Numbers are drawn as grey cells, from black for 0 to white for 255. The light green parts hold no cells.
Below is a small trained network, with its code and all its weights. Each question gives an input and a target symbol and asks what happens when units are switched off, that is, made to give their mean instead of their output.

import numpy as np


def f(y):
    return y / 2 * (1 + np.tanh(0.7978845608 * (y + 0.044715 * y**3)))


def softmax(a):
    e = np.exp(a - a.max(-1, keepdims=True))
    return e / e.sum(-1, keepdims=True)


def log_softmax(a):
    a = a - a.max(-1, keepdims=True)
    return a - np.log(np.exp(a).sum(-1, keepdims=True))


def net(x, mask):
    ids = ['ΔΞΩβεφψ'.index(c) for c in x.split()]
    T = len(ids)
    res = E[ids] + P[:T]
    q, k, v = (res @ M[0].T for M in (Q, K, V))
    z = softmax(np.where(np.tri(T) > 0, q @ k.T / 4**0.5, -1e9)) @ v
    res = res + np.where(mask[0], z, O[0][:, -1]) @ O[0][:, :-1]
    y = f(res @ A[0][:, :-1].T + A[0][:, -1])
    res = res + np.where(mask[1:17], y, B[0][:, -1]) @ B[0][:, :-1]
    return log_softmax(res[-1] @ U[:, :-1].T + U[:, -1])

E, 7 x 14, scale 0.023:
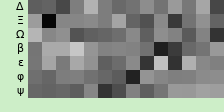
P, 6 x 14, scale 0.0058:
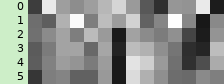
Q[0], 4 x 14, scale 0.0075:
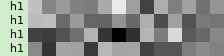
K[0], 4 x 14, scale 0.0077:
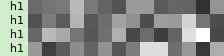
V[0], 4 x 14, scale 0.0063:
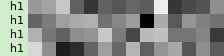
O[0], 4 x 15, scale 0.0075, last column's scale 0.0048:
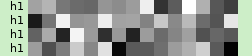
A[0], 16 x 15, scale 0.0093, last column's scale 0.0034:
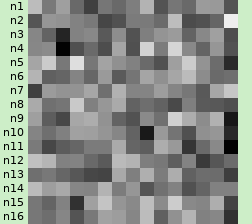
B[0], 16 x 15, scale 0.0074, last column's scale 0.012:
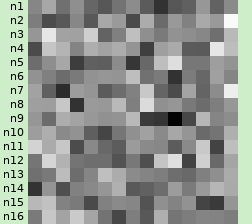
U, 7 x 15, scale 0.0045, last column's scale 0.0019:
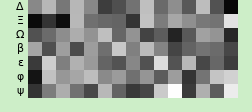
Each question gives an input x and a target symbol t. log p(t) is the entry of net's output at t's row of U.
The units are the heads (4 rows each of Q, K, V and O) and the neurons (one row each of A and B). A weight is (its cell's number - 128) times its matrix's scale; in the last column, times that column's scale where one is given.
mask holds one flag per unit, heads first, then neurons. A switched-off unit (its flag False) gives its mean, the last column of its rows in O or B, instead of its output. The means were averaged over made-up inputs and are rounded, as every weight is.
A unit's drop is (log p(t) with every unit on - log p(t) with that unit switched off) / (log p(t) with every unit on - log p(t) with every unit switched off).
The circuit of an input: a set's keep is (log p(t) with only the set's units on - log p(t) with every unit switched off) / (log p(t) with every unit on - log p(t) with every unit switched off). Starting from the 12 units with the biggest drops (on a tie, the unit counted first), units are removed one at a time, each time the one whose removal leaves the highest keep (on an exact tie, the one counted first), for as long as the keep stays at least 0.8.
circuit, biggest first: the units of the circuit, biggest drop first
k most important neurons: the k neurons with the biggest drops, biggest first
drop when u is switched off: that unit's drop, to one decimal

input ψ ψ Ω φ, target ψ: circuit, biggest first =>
(h1)
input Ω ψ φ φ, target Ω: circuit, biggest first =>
(h1; n9)
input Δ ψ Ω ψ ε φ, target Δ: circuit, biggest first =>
(h1; n11; n3; n10)
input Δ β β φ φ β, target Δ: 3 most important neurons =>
(n4; n12; n1)
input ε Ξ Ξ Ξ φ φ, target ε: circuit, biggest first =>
(h1; n16; n15)
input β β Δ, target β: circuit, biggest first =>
(h1; n11; n7)
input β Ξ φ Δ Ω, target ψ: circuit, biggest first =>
(n7; n12)
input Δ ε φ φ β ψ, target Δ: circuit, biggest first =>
(h1; n11; n3; n10)
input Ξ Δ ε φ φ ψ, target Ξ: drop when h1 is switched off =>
0.3
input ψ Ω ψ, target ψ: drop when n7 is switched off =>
0.2
